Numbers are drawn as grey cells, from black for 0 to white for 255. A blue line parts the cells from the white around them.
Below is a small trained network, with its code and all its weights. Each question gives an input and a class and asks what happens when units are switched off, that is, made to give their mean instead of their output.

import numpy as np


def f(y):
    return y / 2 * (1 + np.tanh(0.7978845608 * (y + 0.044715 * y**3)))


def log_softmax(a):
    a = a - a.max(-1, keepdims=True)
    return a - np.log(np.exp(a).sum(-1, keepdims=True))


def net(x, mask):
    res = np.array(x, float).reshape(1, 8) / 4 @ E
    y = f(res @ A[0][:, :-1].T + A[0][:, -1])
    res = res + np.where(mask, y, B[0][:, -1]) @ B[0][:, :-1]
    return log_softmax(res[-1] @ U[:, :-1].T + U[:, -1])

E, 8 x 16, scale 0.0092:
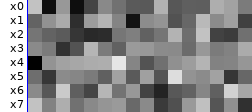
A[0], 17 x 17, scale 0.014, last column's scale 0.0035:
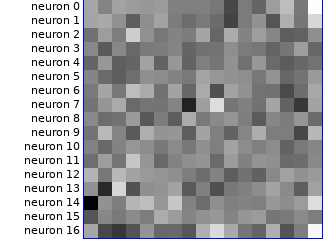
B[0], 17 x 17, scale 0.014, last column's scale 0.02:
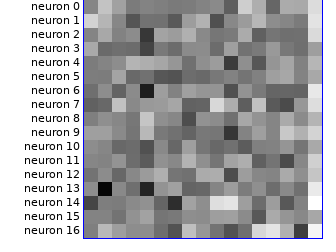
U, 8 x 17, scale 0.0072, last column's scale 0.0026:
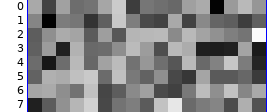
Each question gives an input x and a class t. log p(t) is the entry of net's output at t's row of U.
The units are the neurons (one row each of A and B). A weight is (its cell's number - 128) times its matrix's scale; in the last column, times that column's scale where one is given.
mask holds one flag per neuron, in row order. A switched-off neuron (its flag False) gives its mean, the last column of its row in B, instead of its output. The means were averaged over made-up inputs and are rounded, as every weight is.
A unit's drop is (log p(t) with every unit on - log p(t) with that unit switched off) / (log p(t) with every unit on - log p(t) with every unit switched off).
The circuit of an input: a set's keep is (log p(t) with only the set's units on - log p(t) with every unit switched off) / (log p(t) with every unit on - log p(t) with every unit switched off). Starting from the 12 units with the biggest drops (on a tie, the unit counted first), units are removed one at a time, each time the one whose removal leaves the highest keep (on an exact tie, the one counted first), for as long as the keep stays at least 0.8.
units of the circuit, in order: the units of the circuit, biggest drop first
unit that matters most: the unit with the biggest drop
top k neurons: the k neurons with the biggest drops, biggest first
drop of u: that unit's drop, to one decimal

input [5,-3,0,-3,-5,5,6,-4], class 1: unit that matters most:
neuron 13
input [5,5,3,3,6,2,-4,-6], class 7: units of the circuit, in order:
(neuron 7; neuron 6; neuron 1)
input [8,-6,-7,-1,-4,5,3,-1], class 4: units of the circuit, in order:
(neuron 13; neuron 14)
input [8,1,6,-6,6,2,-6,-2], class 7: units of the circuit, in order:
(neuron 7; neuron 6)
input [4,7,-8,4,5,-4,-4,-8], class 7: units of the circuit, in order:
(neuron 14; neuron 7)
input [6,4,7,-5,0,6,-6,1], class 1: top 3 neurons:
(neuron 13; neuron 14; neuron 0)
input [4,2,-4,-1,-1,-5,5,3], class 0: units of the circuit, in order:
(neuron 16; neuron 14)
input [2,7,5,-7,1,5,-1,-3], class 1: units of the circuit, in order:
(neuron 13; neuron 14)
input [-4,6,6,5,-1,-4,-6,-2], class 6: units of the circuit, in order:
(neuron 9; neuron 14)
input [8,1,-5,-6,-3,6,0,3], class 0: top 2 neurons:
(neuron 13; neuron 0)
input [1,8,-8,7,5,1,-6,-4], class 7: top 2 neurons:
(neuron 14; neuron 7)
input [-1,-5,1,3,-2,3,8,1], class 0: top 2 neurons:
(neuron 16; neuron 14)
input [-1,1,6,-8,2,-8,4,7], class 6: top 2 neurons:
(neuron 1; neuron 7)
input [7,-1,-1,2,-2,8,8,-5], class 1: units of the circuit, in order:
(neuron 13)
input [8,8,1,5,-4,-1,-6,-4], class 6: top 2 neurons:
(neuron 16; neuron 14)
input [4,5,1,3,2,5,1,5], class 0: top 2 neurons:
(neuron 9; neuron 14)
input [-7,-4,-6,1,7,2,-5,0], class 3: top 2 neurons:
(neuron 16; neuron 11)
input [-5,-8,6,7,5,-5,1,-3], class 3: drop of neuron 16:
0.3
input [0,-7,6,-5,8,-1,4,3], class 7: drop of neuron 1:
0.2
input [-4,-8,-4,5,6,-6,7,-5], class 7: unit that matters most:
neuron 14
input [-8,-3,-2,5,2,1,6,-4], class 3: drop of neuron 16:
0.2
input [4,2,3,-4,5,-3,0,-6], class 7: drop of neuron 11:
0.0
